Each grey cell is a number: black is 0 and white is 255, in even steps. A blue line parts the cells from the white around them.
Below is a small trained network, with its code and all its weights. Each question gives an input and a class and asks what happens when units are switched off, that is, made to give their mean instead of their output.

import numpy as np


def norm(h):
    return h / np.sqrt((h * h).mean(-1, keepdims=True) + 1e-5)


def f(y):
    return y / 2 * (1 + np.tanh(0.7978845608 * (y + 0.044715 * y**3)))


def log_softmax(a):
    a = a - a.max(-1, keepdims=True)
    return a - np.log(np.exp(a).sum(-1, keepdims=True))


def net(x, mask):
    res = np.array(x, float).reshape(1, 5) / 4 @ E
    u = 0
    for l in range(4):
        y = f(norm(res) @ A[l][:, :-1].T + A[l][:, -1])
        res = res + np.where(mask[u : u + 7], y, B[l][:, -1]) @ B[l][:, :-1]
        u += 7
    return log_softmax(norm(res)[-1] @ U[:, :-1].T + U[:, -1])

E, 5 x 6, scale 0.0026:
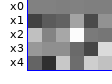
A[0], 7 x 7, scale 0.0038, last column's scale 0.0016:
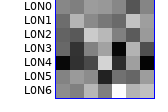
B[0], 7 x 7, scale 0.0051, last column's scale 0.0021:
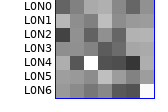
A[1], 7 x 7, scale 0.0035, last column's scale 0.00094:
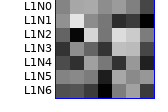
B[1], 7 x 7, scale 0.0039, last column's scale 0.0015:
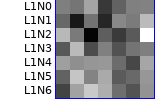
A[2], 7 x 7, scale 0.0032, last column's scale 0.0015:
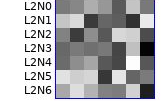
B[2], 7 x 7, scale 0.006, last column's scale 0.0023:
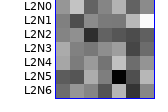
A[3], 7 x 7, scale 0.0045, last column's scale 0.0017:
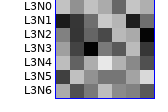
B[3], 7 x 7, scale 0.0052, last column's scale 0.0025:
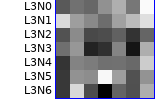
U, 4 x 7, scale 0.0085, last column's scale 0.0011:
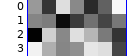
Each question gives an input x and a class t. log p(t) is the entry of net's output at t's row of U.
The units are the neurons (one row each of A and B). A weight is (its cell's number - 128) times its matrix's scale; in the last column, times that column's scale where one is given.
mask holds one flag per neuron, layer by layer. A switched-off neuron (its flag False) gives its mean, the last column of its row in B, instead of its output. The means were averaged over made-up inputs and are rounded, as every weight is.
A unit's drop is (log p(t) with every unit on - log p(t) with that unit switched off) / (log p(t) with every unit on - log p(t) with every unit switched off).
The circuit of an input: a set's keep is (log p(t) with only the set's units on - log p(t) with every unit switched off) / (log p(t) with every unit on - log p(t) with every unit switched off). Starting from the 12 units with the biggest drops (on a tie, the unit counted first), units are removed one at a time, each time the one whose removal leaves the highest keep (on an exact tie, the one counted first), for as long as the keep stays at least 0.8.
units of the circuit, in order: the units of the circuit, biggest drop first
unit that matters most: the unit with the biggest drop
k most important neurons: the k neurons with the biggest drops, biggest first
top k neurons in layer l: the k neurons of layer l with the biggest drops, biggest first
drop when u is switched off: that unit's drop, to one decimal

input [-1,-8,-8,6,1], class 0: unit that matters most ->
L2N5
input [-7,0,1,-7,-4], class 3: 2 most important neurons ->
[L3N1, L1N2]
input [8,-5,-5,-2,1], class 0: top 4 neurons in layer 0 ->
[L0N2, L0N5, L0N6, L0N3]
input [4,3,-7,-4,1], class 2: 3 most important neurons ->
[L3N5, L1N6, L1N3]
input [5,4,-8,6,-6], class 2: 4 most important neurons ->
[L1N6, L1N2, L3N5, L0N6]
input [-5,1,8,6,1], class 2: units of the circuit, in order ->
[L3N4, L3N0, L3N6]
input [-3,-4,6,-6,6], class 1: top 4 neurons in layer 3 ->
[L3N6, L3N4, L3N5, L3N1]
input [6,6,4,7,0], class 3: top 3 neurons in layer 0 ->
[L0N3, L0N6, L0N1]
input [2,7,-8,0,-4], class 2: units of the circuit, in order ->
[L3N5, L1N6]
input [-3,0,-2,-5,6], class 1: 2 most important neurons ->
[L1N2, L3N3]
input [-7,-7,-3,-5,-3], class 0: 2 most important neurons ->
[L2N5, L1N2]
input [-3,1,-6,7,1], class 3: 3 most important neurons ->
[L2N4, L0N1, L3N4]
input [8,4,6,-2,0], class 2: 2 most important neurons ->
[L2N5, L0N2]
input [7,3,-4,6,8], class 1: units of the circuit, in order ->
[L1N2, L3N3]
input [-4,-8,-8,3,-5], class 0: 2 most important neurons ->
[L2N5, L0N2]
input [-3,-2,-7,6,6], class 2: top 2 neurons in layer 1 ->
[L1N6, L1N5]
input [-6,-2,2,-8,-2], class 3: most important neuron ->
[L3N1]
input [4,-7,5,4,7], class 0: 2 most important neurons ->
[L2N5, L0N6]
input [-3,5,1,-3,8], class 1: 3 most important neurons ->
[L1N2, L2N5, L3N3]
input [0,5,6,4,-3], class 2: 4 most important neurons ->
[L1N2, L3N0, L2N5, L0N6]
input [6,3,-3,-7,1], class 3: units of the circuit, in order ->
[L3N1]
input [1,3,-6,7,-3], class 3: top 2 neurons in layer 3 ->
[L3N4, L3N6]
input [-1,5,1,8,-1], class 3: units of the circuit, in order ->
[L2N5, L2N4]
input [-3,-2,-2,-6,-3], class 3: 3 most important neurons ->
[L3N1, L1N2, L0N4]
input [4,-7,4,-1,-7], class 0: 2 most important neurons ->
[L2N5, L1N2]
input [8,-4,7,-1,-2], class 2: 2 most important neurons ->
[L0N4, L1N2]
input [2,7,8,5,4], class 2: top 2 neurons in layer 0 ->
[L0N2, L0N6]
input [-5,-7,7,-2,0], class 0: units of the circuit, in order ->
[L2N5]
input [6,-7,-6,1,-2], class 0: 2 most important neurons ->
[L2N5, L0N2]
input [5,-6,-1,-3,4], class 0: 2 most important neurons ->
[L2N5, L0N6]
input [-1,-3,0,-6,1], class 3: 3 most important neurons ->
[L3N1, L0N4, L1N2]
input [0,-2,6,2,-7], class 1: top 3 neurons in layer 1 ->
[L1N1, L1N6, L1N5]
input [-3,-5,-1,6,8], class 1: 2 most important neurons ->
[L1N2, L0N4]
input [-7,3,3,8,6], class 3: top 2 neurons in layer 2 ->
[L2N4, L2N0]
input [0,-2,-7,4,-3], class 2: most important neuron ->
[L3N5]
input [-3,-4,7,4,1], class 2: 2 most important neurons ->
[L0N4, L3N4]
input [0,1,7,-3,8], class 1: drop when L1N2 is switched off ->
0.9
